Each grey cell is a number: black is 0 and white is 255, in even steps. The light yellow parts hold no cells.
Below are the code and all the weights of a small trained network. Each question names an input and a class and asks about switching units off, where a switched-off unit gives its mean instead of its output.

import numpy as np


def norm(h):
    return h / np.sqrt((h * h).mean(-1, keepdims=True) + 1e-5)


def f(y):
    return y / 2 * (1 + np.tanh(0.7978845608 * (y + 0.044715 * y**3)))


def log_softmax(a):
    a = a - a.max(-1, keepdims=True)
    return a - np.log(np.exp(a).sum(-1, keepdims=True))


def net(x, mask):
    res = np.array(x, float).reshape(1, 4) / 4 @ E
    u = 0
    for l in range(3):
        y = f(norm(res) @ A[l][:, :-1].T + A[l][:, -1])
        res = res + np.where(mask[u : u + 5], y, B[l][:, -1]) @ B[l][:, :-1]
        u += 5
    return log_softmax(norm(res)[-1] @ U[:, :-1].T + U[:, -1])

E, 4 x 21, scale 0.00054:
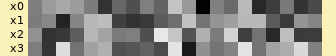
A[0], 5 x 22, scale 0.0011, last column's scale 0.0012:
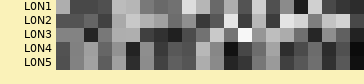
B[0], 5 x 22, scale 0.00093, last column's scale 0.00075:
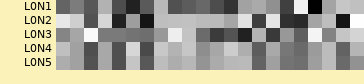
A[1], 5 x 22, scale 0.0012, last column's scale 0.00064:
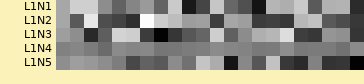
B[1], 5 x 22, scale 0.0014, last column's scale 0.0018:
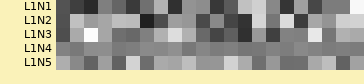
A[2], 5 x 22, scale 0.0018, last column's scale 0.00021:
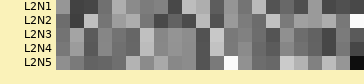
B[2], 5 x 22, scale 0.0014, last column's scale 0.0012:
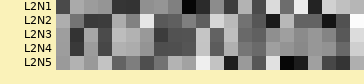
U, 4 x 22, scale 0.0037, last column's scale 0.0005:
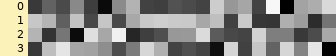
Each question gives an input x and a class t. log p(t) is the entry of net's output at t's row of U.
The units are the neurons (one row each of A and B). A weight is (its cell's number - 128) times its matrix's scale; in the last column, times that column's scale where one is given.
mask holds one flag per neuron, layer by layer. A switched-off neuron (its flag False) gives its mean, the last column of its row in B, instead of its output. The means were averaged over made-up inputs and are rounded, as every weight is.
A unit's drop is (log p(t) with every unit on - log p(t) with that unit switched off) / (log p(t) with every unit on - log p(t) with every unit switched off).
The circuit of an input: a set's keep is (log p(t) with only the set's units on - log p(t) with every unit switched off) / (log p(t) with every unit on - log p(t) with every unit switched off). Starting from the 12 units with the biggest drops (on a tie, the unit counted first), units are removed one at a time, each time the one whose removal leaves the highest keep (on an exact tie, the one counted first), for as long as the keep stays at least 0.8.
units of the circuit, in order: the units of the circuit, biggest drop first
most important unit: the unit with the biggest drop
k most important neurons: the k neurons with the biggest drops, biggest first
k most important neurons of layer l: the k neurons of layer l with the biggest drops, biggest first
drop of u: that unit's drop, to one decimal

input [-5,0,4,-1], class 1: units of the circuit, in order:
L2N5
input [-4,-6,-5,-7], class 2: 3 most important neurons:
L2N3, L1N3, L2N4
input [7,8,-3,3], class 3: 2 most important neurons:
L1N3, L0N2
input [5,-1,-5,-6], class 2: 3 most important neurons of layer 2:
L2N3, L2N4, L2N1
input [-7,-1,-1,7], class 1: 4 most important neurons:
L0N2, L2N5, L2N3, L2N4
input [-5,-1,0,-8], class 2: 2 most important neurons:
L2N3, L1N5
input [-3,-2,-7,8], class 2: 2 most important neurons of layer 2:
L2N2, L2N1
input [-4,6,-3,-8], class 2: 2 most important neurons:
L1N2, L2N3
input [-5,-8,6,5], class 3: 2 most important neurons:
L1N2, L1N1
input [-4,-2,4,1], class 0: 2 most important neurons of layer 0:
L0N1, L0N4
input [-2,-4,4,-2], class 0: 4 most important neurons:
L0N1, L0N3, L2N1, L1N3
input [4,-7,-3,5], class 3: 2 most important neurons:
L1N2, L0N2
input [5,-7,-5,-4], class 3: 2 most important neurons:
L1N2, L0N2
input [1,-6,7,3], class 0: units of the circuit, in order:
L2N1
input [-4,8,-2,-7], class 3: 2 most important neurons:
L1N3, L0N3
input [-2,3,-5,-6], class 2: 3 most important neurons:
L2N3, L2N4, L0N1
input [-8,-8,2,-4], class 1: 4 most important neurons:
L0N2, L2N5, L1N3, L0N3
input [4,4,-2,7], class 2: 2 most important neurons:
L2N2, L0N2
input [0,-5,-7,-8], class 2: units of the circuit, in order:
L2N3, L2N4
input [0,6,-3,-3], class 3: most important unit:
L1N3
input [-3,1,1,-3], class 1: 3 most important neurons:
L0N2, L2N5, L1N1
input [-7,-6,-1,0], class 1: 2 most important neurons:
L0N2, L2N5
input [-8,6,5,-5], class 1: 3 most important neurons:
L0N2, L2N5, L1N1
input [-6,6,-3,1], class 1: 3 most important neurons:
L0N2, L2N5, L1N2
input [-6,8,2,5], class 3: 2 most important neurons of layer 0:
L0N4, L0N3
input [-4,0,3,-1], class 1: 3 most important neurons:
L0N2, L1N1, L2N5
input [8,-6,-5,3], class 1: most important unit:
L1N5
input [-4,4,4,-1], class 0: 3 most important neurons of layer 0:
L0N1, L0N4, L0N5
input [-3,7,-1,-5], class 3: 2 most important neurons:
L1N3, L2N2
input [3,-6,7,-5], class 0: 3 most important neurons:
L2N1, L1N3, L0N3
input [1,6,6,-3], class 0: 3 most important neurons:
L2N1, L0N1, L1N2
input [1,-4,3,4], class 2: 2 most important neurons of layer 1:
L1N1, L1N3
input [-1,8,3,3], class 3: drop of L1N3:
0.3
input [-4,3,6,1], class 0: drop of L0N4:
0.0
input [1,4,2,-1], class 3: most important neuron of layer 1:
L1N1
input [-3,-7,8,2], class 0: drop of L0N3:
0.2
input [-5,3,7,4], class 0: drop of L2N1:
0.5
